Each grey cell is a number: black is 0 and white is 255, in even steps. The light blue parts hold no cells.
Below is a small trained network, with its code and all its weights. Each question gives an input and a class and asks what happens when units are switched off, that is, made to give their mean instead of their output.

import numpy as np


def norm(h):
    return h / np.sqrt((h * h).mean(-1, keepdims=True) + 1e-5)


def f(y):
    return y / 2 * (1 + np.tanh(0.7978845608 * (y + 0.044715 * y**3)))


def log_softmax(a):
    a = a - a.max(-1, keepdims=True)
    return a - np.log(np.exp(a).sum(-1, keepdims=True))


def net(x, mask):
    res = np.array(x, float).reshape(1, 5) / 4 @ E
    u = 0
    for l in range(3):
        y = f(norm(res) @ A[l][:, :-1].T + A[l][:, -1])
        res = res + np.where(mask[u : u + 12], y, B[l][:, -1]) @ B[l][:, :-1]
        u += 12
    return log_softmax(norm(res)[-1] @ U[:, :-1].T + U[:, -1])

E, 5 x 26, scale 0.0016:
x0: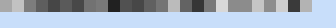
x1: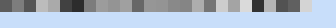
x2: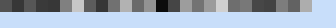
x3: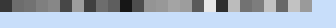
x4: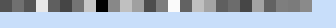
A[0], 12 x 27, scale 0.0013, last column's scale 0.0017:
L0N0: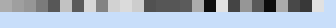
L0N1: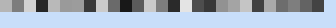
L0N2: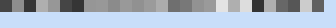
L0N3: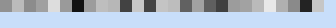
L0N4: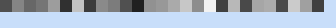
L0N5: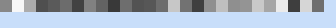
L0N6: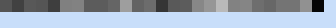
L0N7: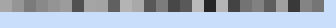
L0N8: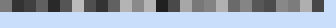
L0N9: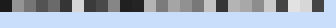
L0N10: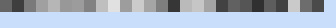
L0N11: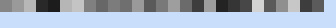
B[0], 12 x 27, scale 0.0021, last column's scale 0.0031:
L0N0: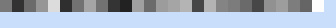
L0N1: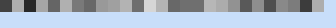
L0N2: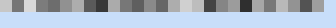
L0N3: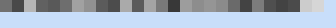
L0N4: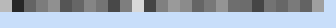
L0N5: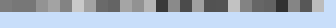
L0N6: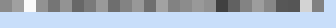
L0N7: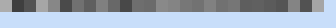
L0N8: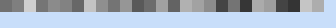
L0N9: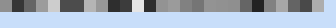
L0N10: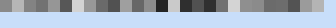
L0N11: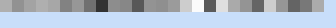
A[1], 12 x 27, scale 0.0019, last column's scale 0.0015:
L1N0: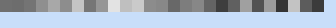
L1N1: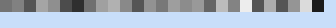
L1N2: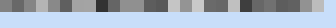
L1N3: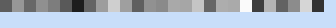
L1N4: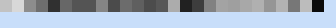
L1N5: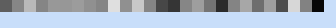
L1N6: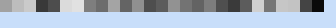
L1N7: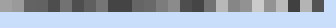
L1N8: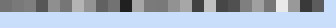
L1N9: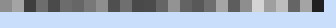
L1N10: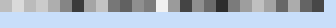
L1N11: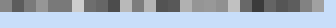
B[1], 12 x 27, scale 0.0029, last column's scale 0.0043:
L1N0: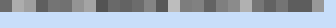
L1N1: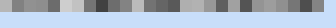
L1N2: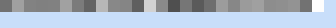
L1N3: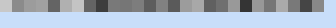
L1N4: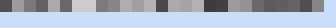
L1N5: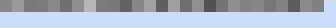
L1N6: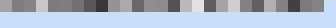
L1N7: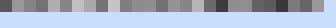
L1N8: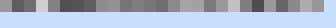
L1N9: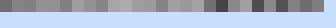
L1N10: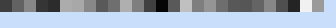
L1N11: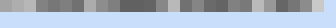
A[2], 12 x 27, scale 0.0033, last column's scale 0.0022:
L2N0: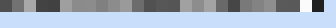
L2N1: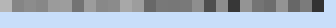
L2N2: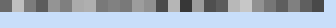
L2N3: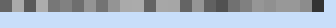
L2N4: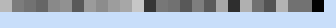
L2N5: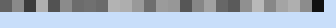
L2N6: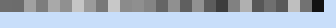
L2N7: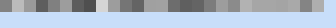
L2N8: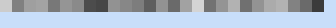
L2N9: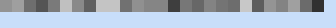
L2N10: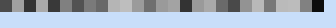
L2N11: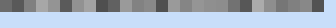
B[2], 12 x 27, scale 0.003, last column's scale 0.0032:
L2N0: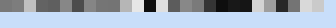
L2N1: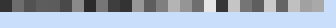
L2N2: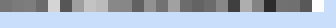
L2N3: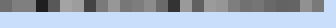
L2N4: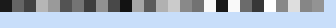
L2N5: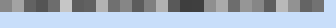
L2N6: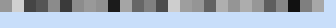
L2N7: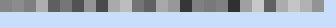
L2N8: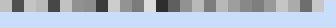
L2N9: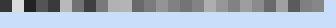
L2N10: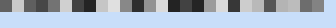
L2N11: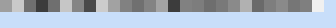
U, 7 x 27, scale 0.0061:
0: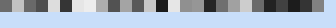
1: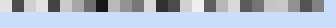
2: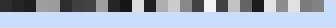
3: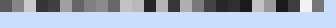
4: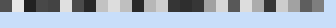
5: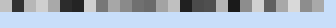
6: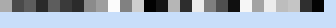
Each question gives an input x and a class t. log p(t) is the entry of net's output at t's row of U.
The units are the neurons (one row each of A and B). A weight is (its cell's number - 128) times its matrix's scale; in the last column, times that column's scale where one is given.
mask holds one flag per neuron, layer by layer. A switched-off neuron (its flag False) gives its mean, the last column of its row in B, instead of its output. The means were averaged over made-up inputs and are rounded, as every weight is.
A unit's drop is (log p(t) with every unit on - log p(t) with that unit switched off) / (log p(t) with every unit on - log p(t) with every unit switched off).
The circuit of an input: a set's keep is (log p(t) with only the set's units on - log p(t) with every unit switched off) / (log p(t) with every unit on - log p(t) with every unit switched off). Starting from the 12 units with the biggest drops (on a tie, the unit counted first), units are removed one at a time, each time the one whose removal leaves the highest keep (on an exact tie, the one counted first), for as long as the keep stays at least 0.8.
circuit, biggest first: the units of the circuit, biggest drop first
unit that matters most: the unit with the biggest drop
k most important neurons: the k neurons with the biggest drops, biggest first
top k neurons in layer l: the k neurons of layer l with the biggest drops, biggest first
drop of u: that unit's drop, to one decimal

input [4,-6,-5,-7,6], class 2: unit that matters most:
L0N2
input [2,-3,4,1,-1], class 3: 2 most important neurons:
L0N8, L0N2
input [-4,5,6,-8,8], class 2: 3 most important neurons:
L2N4, L0N0, L2N1
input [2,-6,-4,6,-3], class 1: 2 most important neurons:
L0N0, L0N11
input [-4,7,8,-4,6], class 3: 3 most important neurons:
L0N8, L0N11, L2N0
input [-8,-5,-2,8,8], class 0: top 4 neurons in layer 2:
L2N6, L2N1, L2N4, L2N0
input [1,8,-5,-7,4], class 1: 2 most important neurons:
L2N8, L1N3
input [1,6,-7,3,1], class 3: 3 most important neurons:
L1N10, L2N0, L0N11
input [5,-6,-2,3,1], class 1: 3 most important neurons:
L1N6, L0N10, L2N8
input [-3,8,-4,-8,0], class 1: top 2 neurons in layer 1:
L1N3, L1N1
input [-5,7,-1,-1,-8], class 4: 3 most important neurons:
L0N1, L2N9, L0N11
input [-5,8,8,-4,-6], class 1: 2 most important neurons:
L1N3, L0N3
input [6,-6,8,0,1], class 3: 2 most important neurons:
L0N8, L2N0
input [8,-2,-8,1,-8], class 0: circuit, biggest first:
L1N4
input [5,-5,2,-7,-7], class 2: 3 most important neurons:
L1N2, L2N4, L0N0
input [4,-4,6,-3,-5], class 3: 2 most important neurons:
L1N2, L0N8
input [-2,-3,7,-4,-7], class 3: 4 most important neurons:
L0N8, L1N2, L2N0, L0N6
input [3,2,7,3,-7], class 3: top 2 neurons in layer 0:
L0N8, L0N6
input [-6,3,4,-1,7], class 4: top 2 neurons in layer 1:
L1N7, L1N4
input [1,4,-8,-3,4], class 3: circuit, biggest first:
L1N10
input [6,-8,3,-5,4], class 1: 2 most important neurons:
L1N6, L0N10
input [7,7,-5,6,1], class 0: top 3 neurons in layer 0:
L0N11, L0N0, L0N5
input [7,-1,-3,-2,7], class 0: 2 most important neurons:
L1N4, L1N7
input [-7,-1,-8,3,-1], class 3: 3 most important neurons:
L1N10, L2N0, L0N5
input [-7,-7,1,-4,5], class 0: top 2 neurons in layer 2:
L2N6, L2N2
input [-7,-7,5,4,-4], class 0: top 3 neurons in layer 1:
L1N0, L1N5, L1N3
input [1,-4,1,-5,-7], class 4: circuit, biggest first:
L2N9
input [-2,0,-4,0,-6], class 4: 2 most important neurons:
L0N1, L2N9
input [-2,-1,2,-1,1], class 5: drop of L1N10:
0.1
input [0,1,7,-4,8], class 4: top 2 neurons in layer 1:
L1N10, L1N2
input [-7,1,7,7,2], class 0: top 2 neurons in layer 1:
L1N10, L1N0
